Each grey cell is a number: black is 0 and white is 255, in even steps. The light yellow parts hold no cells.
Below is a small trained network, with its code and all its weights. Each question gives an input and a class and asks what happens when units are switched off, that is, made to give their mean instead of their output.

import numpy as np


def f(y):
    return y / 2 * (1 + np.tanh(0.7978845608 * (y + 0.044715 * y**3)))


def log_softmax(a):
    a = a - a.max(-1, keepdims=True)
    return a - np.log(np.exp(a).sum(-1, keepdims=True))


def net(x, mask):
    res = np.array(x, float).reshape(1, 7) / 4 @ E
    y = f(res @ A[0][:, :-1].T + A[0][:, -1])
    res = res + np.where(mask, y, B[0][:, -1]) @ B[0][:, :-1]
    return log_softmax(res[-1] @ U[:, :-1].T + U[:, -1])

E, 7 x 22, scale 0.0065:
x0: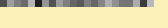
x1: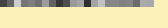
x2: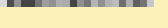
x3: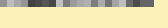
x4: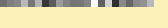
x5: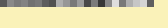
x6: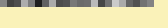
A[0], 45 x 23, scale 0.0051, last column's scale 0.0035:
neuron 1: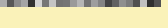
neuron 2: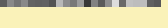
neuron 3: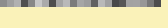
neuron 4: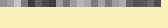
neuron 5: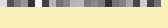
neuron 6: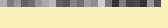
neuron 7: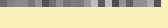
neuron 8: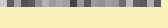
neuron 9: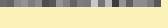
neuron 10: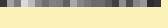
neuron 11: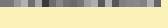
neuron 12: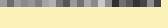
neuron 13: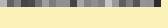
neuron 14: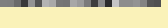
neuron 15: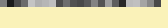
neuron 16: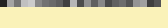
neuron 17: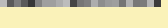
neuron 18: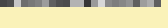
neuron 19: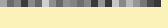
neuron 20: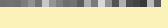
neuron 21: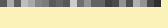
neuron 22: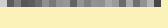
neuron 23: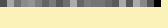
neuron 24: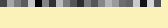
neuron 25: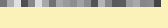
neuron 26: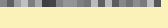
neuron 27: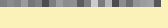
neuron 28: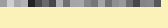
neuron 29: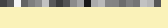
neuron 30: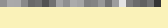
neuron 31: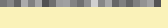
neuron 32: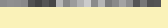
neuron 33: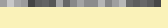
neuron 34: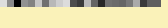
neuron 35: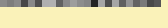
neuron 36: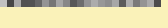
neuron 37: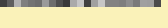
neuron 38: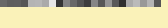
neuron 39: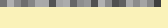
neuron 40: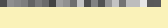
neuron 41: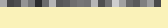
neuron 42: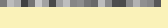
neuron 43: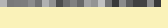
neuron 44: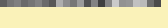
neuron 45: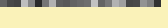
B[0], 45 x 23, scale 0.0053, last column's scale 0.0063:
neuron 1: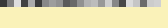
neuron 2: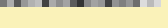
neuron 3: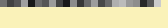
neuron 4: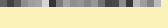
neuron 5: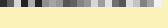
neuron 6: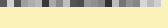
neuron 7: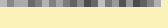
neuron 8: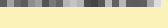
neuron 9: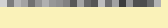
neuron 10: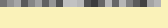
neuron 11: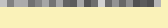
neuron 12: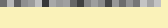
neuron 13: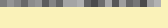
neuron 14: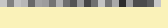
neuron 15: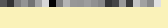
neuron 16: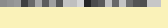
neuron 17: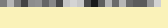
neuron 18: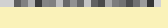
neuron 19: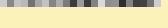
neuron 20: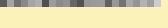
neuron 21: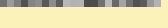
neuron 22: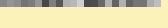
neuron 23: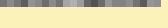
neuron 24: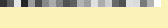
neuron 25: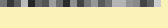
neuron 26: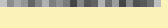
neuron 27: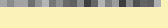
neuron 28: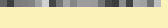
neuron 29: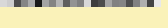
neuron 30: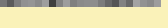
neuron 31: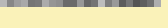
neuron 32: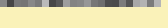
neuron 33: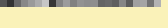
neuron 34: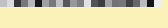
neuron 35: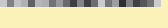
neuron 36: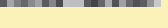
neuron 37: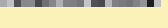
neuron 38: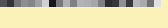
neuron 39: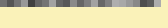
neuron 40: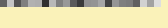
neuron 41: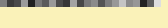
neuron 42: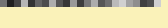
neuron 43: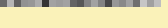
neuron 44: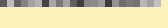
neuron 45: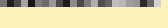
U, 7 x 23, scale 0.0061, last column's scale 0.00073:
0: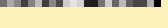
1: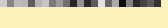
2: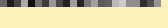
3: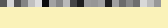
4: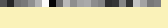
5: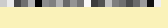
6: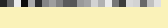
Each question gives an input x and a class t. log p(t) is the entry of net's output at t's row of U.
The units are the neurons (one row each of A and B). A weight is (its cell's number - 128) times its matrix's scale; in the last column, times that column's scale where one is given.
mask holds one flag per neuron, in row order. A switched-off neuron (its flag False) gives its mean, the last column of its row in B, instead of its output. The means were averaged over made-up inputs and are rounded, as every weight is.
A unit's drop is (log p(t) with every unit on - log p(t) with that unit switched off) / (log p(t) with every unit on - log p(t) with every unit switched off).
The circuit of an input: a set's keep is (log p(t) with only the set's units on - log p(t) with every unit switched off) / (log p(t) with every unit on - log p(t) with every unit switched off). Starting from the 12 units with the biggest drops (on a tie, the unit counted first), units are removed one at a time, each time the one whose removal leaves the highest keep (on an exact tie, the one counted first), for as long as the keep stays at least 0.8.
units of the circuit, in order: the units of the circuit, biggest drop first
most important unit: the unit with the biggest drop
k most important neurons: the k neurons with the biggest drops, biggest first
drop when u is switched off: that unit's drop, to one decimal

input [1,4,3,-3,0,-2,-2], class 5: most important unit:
neuron 29
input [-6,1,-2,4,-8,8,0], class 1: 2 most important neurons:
(neuron 14; neuron 19)
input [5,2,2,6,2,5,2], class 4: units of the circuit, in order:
(neuron 28; neuron 4)
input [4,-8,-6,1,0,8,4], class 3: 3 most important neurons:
(neuron 2; neuron 44; neuron 40)
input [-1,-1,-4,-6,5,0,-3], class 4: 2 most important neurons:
(neuron 38; neuron 15)
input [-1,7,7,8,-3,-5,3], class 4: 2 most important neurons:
(neuron 4; neuron 28)
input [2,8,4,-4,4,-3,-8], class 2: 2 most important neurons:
(neuron 42; neuron 3)
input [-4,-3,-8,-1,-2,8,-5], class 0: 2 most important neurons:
(neuron 16; neuron 10)
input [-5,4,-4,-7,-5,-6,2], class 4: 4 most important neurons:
(neuron 38; neuron 15; neuron 40; neuron 2)
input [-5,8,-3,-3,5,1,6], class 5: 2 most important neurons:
(neuron 29; neuron 18)
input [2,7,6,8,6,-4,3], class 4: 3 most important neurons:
(neuron 4; neuron 28; neuron 33)
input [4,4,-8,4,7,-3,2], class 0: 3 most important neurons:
(neuron 16; neuron 10; neuron 21)
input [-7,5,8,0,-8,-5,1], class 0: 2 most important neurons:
(neuron 8; neuron 17)
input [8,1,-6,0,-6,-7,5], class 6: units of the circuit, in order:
(neuron 24)
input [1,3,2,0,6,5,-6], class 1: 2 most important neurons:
(neuron 26; neuron 9)
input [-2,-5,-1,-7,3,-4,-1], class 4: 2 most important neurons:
(neuron 15; neuron 38)
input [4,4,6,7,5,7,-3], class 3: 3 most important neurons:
(neuron 40; neuron 2; neuron 44)
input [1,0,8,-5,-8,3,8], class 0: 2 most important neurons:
(neuron 17; neuron 8)
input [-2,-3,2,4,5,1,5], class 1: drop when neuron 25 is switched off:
0.2
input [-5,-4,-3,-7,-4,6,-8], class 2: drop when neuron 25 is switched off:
0.1
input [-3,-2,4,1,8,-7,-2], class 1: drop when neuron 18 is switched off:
0.0
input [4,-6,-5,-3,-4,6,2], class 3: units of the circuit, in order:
(neuron 2)
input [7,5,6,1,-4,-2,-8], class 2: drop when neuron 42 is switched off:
0.3
